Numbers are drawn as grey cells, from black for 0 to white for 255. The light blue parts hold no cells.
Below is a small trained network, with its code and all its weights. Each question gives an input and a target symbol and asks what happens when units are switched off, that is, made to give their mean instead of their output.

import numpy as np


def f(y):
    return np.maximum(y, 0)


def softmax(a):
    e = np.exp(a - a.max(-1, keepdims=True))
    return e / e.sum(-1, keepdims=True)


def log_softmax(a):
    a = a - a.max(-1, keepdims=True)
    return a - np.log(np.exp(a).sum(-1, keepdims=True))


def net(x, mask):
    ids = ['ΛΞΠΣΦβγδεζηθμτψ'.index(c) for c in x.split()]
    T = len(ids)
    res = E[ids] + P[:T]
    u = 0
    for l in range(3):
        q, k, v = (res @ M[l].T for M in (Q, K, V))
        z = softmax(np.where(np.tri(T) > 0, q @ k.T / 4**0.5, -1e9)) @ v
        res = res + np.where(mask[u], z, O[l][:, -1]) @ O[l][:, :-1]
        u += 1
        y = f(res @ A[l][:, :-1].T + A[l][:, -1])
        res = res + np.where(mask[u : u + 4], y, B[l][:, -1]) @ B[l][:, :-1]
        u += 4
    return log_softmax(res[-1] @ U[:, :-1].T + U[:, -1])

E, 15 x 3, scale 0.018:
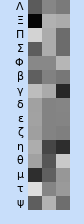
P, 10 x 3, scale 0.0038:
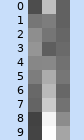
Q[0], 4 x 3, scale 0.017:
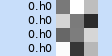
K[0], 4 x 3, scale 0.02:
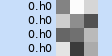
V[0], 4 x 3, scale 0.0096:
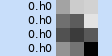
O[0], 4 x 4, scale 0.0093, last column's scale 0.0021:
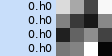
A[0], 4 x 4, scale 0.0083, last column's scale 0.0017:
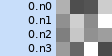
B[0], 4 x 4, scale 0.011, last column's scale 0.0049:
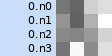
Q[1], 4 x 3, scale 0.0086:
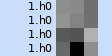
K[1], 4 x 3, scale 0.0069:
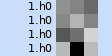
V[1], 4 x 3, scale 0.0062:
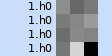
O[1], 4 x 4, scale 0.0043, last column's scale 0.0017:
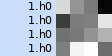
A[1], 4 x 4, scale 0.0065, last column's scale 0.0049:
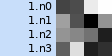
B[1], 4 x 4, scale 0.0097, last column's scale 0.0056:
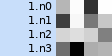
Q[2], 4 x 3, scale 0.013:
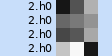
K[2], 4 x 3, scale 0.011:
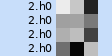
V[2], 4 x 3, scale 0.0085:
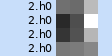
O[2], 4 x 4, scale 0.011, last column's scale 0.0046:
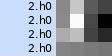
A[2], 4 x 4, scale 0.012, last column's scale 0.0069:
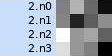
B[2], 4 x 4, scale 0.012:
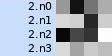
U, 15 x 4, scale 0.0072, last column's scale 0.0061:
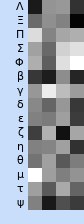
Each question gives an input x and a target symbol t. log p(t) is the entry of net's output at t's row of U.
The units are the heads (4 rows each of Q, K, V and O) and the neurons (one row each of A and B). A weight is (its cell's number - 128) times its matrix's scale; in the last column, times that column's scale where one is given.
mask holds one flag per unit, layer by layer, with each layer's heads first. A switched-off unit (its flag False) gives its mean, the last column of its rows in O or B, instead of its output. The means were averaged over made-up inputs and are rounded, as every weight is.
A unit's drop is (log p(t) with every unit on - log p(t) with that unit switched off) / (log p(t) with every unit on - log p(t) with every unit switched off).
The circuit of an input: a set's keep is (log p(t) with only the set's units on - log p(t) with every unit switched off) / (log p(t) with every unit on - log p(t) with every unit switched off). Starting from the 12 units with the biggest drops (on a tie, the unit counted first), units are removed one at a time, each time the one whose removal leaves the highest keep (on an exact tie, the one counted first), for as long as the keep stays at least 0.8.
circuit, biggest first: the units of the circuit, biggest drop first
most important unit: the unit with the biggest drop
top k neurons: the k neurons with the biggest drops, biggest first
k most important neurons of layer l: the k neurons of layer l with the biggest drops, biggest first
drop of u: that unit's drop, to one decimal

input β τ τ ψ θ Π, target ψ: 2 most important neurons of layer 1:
1.n0, 1.n1
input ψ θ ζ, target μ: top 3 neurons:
2.n2, 2.n1, 1.n0
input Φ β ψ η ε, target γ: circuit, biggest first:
0.h0, 0.n3
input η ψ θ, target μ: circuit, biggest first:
0.h0, 2.n1, 2.n2
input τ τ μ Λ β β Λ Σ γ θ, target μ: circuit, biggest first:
0.h0, 2.n2, 2.n1, 1.n0
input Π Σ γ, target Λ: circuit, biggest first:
2.n2, 0.h0, 0.n3
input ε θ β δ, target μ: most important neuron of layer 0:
0.n0
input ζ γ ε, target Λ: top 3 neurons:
2.n2, 0.n3, 2.n1
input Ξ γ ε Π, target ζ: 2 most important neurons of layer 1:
1.n3, 1.n0
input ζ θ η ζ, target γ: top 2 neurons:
0.n3, 1.n0
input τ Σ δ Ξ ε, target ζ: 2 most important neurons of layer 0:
0.n1, 0.n0
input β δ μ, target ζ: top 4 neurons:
2.n3, 2.n1, 0.n3, 2.n0
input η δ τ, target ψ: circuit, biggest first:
2.n2, 1.n0, 0.h0
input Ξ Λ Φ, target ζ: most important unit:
0.h0
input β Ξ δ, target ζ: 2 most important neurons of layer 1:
1.n3, 1.n0
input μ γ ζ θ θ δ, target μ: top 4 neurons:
2.n2, 2.n1, 1.n0, 0.n3
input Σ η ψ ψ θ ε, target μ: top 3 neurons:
2.n2, 2.n1, 0.n3
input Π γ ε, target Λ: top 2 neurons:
0.n3, 2.n2
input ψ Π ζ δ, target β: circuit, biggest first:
0.h0, 2.n2, 2.n1
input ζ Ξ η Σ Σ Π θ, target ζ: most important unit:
1.n3
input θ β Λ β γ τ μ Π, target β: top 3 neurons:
2.n2, 1.n0, 2.n1
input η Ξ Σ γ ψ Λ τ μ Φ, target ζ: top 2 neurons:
1.n3, 0.n0
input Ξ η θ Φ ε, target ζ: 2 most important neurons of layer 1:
1.n3, 1.n1
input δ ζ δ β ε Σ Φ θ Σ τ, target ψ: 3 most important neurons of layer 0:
0.n0, 0.n3, 0.n1
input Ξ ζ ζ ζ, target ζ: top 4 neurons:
2.n2, 1.n3, 1.n0, 0.n0
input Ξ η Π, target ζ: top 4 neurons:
2.n2, 1.n3, 0.n0, 0.n1
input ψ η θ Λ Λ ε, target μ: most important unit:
2.n2
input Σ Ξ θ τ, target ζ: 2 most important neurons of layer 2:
2.n2, 2.n0
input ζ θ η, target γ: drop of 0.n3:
0.5
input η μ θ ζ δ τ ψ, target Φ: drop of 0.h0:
0.3
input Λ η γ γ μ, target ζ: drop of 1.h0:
0.1
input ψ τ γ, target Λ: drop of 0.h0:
0.6
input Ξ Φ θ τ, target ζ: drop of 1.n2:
0.0
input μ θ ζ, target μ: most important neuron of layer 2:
2.n2
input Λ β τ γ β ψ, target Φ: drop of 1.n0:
0.7
